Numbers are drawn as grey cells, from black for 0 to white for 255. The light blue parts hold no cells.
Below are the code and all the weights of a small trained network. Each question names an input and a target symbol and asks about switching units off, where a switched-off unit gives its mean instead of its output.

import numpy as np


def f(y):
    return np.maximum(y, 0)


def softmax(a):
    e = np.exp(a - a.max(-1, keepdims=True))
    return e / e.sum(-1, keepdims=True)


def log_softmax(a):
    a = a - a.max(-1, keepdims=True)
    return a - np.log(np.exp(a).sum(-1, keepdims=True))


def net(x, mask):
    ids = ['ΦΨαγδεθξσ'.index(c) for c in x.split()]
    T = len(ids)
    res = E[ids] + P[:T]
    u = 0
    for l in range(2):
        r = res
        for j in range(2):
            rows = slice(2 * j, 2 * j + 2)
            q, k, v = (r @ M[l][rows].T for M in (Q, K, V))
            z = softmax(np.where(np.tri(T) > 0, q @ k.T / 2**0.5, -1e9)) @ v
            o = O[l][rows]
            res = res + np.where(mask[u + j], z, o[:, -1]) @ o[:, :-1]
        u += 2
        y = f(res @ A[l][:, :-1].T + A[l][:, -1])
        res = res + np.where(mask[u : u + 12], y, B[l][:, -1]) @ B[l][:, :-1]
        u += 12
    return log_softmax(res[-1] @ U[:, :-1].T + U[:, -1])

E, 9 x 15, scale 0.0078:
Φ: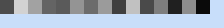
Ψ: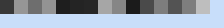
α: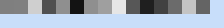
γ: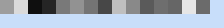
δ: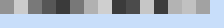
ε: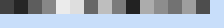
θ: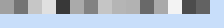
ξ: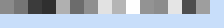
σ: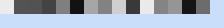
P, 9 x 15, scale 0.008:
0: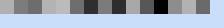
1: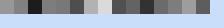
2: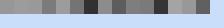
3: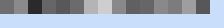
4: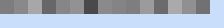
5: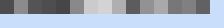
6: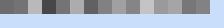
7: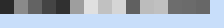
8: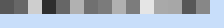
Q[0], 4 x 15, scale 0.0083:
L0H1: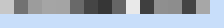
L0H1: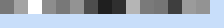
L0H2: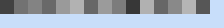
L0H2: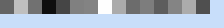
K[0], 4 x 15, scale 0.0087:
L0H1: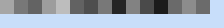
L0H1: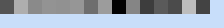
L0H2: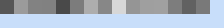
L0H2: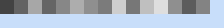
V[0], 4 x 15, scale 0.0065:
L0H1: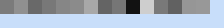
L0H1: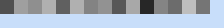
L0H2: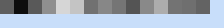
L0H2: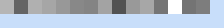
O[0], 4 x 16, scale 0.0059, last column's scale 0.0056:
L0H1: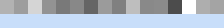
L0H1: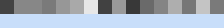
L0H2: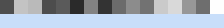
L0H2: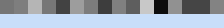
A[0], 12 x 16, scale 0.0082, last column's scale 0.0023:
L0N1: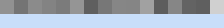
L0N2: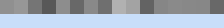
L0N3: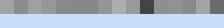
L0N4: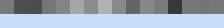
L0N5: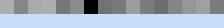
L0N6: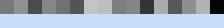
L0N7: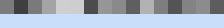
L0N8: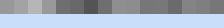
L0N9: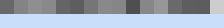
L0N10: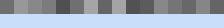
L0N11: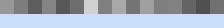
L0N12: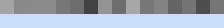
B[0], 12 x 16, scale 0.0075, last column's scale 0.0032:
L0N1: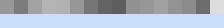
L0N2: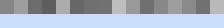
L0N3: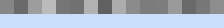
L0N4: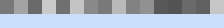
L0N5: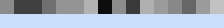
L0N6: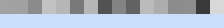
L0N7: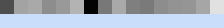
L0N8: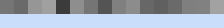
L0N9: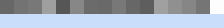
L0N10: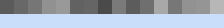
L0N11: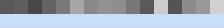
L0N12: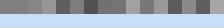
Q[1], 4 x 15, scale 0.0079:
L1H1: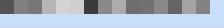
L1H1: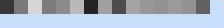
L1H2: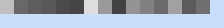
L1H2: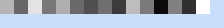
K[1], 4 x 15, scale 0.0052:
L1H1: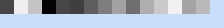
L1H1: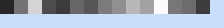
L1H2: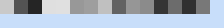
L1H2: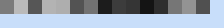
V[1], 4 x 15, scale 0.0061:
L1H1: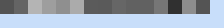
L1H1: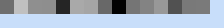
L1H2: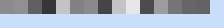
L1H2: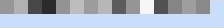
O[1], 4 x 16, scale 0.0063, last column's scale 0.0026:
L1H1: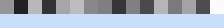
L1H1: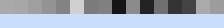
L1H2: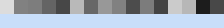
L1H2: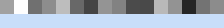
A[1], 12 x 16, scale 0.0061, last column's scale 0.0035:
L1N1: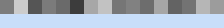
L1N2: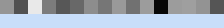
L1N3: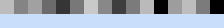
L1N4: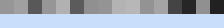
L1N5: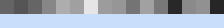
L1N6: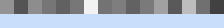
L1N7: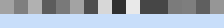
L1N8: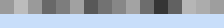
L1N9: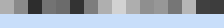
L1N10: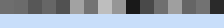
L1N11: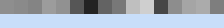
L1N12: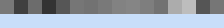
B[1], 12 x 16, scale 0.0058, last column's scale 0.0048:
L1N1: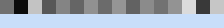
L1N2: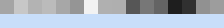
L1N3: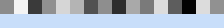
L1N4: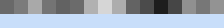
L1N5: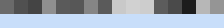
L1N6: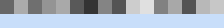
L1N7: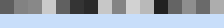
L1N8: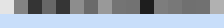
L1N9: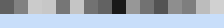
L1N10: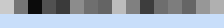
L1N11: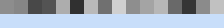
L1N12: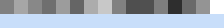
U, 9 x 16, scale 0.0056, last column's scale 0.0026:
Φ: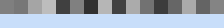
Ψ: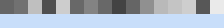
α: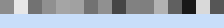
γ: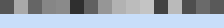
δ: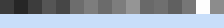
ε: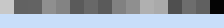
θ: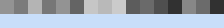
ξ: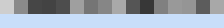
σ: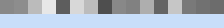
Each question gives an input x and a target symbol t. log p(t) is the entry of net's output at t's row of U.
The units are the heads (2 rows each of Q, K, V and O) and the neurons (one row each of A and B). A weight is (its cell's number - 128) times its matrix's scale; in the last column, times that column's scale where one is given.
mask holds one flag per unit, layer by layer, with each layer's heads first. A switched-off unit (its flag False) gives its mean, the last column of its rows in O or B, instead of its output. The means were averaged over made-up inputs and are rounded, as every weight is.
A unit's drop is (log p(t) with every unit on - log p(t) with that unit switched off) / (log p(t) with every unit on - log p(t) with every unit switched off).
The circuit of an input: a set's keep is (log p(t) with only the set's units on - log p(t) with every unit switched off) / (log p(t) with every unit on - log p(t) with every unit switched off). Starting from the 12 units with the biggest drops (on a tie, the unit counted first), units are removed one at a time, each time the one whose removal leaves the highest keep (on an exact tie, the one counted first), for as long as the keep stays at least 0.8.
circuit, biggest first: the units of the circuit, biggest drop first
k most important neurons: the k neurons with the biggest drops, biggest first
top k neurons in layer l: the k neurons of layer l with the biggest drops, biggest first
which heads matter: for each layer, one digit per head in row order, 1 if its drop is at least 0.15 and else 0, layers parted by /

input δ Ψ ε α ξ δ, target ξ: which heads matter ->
00 / 01
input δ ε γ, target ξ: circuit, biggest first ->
[L1N8 L1H2 L0N2]
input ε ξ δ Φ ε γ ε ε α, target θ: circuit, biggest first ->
[L1N2 L1H2 L1N12 L0N8]
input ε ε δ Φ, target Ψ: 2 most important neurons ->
[L1N1 L0N6]
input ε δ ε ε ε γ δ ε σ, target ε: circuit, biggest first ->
[L0H1 L0N5]
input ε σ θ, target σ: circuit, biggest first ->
[L0N5 L0H2 L0N1 L0N8]
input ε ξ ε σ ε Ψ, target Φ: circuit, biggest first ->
[L0H1 L0N12]
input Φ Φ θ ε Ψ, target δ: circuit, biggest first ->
[L1H2 L0N10 L0H1]
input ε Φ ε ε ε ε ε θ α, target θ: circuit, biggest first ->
[L1N2 L1H2 L1N12]
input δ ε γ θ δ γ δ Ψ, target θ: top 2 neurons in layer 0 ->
[L0N6 L0N4]
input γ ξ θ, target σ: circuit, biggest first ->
[L0N1 L0H2 L0N5]
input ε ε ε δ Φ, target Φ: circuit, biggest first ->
[L1N7 L1H1]
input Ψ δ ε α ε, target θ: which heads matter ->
01 / 11
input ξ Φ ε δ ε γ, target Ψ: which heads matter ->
01 / 00
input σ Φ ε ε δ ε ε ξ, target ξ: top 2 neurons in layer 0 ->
[L0N11 L0N2]
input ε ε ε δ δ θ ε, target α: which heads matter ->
01 / 11
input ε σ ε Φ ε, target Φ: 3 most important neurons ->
[L1N7 L0N12 L0N7]
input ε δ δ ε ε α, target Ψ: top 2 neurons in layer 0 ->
[L0N6 L0N10]
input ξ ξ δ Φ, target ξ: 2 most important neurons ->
[L1N10 L0N11]
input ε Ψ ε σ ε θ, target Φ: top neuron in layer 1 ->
[L1N11]
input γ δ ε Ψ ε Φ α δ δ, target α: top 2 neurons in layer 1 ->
[L1N3 L1N2]
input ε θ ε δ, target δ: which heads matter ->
11 / 01
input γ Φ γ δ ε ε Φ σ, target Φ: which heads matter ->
10 / 00
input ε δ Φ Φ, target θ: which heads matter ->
11 / 11
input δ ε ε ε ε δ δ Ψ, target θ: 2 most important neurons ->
[L1N4 L1N1]
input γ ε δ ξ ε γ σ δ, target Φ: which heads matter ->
10 / 00
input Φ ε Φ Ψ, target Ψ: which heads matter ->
00 / 00
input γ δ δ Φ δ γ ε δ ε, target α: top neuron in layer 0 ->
[L0N7]
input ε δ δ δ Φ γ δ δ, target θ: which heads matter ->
01 / 01
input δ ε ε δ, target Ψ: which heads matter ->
00 / 01
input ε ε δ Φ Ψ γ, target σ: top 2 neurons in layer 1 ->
[L1N9 L1N12]
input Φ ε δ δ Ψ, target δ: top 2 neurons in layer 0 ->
[L0N6 L0N5]
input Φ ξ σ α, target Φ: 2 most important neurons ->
[L1N9 L0N12]
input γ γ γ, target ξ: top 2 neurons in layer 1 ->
[L1N8 L1N10]
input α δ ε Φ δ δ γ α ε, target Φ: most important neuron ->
[L0N4]
